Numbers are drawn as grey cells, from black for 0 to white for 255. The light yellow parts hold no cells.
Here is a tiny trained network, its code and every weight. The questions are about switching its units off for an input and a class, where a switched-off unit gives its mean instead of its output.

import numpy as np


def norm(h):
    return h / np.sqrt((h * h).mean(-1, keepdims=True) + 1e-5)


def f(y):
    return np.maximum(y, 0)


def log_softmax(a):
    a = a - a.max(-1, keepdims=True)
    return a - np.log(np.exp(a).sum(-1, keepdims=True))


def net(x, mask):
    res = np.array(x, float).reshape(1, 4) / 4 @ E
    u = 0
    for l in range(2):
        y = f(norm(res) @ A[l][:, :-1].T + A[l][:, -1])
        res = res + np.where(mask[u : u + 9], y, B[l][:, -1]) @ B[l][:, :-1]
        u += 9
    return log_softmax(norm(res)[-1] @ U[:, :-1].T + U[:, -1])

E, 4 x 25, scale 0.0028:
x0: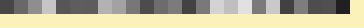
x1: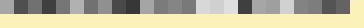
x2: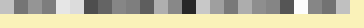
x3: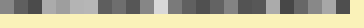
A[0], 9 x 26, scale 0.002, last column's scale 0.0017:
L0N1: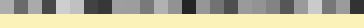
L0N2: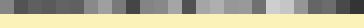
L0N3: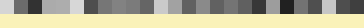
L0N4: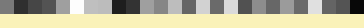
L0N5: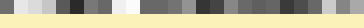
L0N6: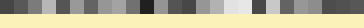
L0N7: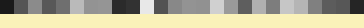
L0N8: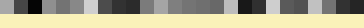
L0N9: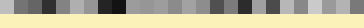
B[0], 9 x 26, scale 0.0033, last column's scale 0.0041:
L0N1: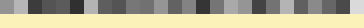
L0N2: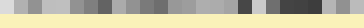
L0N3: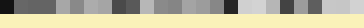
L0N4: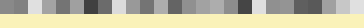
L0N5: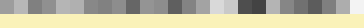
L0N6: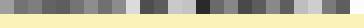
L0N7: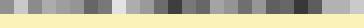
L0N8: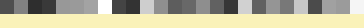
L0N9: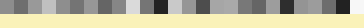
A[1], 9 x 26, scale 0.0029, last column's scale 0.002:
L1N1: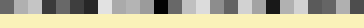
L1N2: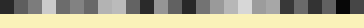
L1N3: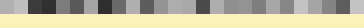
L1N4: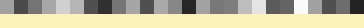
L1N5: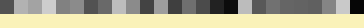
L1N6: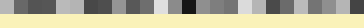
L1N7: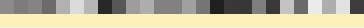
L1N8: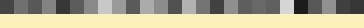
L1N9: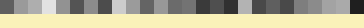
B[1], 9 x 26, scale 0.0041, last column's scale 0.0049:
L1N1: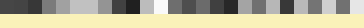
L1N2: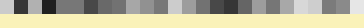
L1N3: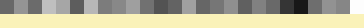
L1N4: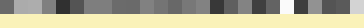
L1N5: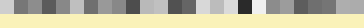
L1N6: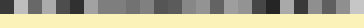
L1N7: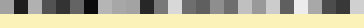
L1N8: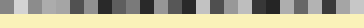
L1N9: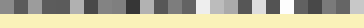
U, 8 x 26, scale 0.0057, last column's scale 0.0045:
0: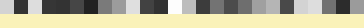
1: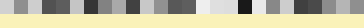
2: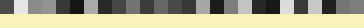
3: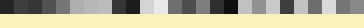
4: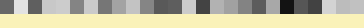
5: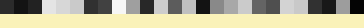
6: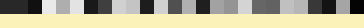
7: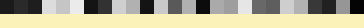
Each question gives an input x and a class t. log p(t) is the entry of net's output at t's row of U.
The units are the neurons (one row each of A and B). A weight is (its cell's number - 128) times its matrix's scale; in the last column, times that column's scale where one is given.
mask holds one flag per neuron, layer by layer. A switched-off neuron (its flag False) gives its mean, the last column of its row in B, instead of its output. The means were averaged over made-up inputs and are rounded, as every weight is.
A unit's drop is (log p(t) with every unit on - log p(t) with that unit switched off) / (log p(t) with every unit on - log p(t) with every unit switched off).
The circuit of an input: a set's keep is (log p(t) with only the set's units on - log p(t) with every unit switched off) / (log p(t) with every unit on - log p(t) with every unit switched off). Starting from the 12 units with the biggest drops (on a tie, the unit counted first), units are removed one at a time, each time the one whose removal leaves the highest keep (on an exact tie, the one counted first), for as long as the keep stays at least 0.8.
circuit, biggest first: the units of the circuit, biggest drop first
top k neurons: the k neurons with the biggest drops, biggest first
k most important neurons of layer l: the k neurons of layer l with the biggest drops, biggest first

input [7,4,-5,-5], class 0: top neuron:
L1N2
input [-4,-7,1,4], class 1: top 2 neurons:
L1N9, L1N5
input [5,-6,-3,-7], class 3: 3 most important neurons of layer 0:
L0N9, L0N7, L0N4
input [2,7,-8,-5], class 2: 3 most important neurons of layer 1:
L1N8, L1N9, L1N5
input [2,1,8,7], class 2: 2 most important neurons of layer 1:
L1N6, L1N4
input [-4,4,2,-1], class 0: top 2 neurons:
L0N5, L1N9
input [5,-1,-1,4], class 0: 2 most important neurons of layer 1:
L1N2, L1N1
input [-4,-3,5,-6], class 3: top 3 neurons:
L1N1, L0N6, L1N8
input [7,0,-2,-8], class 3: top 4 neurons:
L1N1, L0N9, L1N7, L0N1
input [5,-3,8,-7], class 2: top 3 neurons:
L1N4, L0N8, L1N6
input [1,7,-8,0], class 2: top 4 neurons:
L1N8, L0N5, L1N9, L1N5
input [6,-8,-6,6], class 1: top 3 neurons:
L1N9, L1N5, L0N9
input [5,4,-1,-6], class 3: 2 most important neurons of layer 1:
L1N1, L1N7
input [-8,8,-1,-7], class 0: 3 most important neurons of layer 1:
L1N7, L1N9, L1N5
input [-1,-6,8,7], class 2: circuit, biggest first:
L1N6
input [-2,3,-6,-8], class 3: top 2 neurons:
L1N1, L0N1
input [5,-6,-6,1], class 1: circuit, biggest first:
L1N9, L1N5
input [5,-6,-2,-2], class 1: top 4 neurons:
L1N9, L0N9, L1N5, L1N7
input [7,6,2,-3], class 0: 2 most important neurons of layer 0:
L0N6, L0N5
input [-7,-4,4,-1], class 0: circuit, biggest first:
L1N7
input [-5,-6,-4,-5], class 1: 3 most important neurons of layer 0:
L0N6, L0N8, L0N5
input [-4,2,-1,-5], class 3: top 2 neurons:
L1N1, L0N6
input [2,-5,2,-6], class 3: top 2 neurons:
L1N1, L0N7
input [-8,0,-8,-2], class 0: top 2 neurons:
L1N7, L0N1
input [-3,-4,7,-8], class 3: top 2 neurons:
L1N1, L1N8
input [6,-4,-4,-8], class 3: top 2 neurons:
L1N1, L0N9
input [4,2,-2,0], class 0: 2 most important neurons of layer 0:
L0N5, L0N1
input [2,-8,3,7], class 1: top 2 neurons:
L1N9, L1N5
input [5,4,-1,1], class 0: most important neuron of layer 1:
L1N2
